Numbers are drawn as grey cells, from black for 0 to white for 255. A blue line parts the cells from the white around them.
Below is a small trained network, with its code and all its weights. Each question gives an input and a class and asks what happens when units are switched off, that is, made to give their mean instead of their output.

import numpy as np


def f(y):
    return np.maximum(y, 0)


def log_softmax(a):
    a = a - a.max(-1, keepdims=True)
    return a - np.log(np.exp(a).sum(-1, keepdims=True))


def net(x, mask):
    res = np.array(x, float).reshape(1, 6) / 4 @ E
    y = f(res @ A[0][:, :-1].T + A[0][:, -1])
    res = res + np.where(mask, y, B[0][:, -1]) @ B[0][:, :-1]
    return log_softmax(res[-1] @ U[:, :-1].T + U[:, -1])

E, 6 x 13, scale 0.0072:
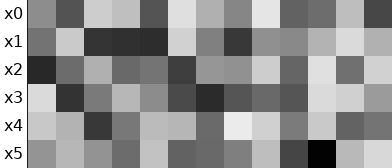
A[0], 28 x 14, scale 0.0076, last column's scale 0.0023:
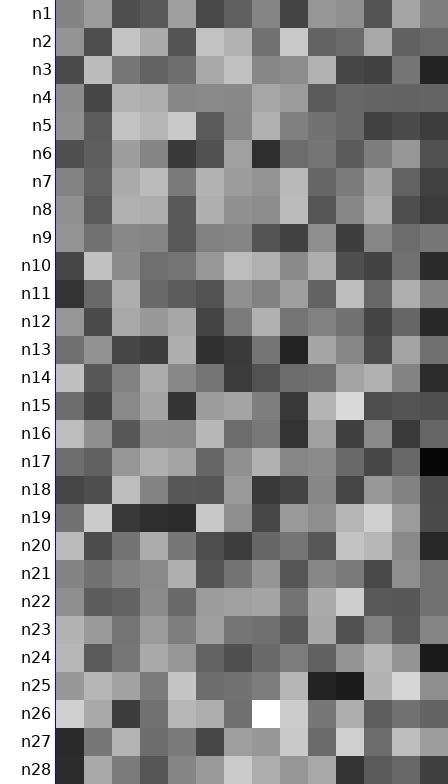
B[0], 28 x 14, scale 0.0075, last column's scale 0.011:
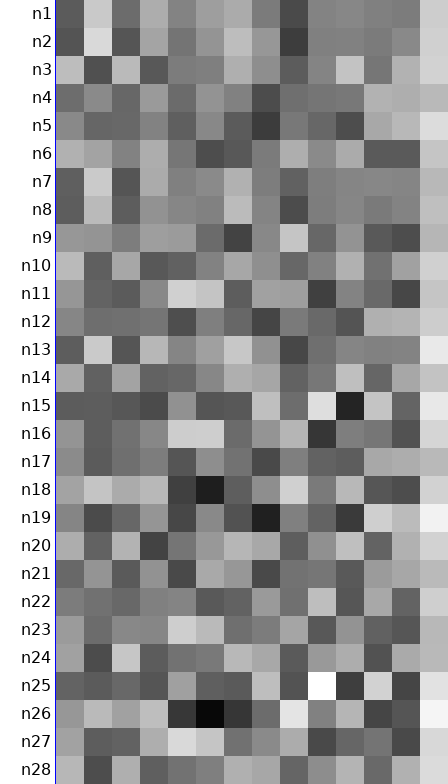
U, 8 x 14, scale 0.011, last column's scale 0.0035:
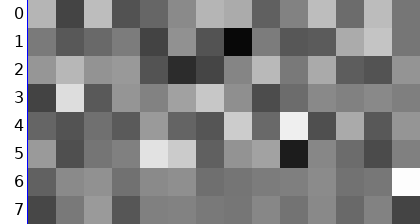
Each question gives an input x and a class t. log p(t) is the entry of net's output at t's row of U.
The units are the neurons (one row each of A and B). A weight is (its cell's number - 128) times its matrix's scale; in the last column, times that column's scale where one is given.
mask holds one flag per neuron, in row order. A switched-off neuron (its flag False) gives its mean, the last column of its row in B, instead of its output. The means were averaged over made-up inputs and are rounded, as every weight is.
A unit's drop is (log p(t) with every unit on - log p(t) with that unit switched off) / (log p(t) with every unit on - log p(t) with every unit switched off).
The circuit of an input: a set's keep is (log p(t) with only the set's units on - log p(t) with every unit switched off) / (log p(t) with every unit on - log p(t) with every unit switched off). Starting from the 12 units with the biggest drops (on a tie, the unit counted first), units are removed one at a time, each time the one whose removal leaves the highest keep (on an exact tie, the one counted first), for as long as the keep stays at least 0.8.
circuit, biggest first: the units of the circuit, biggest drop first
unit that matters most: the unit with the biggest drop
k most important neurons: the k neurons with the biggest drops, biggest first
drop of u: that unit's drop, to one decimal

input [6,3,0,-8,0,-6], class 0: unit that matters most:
n3
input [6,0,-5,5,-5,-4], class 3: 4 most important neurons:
[n2, n26, n8, n7]
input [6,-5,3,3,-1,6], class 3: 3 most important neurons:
[n2, n15, n7]
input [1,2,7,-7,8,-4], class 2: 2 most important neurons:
[n26, n20]
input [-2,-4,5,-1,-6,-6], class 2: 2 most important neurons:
[n18, n25]
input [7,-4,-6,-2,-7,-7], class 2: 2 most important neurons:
[n18, n9]
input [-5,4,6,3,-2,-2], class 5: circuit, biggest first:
[n11, n27]
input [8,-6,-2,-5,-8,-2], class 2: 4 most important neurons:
[n18, n6, n9, n13]
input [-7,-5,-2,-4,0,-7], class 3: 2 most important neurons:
[n13, n25]
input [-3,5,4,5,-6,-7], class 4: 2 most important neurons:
[n15, n26]
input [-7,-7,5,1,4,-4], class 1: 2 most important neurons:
[n12, n5]
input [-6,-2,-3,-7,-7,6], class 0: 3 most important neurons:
[n28, n3, n26]
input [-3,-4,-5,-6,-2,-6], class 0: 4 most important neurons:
[n25, n3, n10, n28]
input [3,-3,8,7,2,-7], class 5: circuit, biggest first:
[n27]
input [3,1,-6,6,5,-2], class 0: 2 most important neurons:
[n20, n14]
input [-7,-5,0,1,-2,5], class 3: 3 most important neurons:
[n13, n19, n1]
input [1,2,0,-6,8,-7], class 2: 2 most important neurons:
[n26, n25]
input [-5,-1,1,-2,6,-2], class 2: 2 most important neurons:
[n26, n2]
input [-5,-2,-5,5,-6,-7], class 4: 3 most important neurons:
[n15, n26, n22]
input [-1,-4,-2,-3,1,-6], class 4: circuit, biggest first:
[n15]
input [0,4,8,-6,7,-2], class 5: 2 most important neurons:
[n27, n11]
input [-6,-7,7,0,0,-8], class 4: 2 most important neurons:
[n15, n19]
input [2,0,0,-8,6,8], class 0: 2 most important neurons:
[n28, n3]
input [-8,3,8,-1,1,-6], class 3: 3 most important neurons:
[n13, n1, n16]
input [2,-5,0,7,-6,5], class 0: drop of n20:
0.3
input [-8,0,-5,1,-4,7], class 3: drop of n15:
0.2
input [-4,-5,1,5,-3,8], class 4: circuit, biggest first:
[n25]
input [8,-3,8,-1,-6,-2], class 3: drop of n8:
0.4
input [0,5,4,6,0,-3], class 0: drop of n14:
0.2
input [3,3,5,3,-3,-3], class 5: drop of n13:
0.0
